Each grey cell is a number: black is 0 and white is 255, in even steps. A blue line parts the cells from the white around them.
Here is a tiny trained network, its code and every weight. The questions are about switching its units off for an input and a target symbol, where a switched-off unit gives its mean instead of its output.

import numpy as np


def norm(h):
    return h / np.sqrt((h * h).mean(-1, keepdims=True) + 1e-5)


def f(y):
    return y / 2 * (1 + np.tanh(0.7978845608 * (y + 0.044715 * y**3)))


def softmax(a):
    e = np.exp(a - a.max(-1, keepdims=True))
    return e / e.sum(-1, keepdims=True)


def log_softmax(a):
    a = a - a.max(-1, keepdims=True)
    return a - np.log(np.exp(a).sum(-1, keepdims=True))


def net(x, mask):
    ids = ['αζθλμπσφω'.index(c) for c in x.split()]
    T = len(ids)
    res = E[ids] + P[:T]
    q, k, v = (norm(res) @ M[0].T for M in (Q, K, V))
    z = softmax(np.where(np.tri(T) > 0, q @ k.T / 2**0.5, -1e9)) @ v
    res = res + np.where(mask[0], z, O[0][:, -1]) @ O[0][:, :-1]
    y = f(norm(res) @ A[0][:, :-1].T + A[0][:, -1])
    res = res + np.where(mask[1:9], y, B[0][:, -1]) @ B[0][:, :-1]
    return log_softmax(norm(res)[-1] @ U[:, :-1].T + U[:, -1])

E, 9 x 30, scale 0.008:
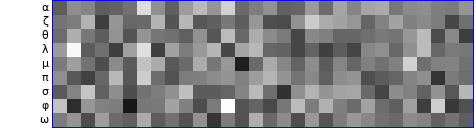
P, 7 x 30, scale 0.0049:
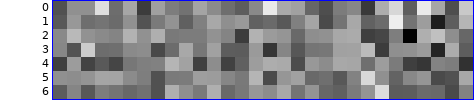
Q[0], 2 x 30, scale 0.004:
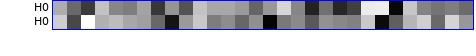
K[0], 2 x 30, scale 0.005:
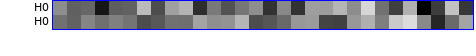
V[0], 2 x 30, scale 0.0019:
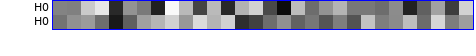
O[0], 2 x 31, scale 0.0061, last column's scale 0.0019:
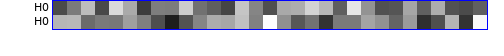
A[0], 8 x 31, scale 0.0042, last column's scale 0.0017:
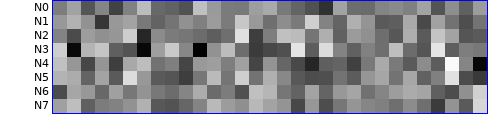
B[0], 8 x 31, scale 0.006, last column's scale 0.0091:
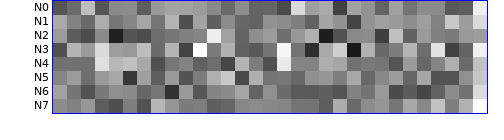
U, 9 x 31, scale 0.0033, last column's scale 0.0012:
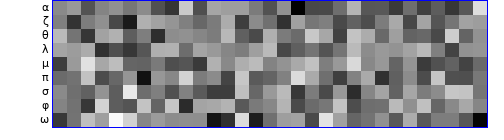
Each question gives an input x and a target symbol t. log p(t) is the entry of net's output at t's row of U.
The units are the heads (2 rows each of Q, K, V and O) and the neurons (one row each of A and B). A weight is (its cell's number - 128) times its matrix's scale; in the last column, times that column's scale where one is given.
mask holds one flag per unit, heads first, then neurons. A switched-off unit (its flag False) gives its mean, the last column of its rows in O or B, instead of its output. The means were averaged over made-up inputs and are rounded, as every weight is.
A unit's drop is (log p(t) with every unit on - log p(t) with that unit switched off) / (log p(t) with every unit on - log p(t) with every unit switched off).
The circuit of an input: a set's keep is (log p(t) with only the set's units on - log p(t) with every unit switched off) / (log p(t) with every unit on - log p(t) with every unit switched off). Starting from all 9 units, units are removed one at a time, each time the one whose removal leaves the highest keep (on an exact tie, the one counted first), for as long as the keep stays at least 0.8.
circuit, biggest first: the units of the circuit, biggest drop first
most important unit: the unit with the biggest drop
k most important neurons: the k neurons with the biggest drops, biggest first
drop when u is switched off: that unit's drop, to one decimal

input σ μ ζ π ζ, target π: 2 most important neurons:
[N2, N5]
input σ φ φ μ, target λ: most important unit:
N7
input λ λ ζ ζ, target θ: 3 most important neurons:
[N1, N7, N3]
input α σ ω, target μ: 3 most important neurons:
[N5, N4, N0]
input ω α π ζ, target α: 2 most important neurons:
[N0, N1]
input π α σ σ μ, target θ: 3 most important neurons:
[N7, N3, N1]
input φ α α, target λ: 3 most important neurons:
[N7, N5, N3]
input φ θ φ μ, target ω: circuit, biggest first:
[N4, H0, N0, N2]
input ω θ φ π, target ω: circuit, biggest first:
[N0, N2]
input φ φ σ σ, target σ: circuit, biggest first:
[N0, N5, N3]
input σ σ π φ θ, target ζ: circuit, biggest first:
[H0, N3]
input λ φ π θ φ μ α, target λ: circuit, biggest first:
[H0, N7, N3, N5]
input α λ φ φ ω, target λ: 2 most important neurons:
[N7, N3]
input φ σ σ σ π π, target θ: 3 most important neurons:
[N3, N1, N7]
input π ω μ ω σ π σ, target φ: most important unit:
H0
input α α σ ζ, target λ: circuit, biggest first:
[H0, N7, N4]
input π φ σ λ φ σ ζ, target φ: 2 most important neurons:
[N0, N3]
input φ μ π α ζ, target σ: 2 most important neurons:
[N1, N0]
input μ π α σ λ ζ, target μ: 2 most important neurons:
[N4, N0]
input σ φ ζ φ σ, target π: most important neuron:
[N2]
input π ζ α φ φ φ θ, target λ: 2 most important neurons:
[N7, N3]
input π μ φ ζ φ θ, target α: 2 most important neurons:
[N6, N0]
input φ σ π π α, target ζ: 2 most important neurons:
[N3, N7]
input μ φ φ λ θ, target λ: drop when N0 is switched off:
0.2
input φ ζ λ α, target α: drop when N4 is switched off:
0.0
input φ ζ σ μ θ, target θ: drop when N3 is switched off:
0.5
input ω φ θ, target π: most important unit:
N0
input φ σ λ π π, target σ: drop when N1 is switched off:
0.2
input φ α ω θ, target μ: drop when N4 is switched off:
0.7
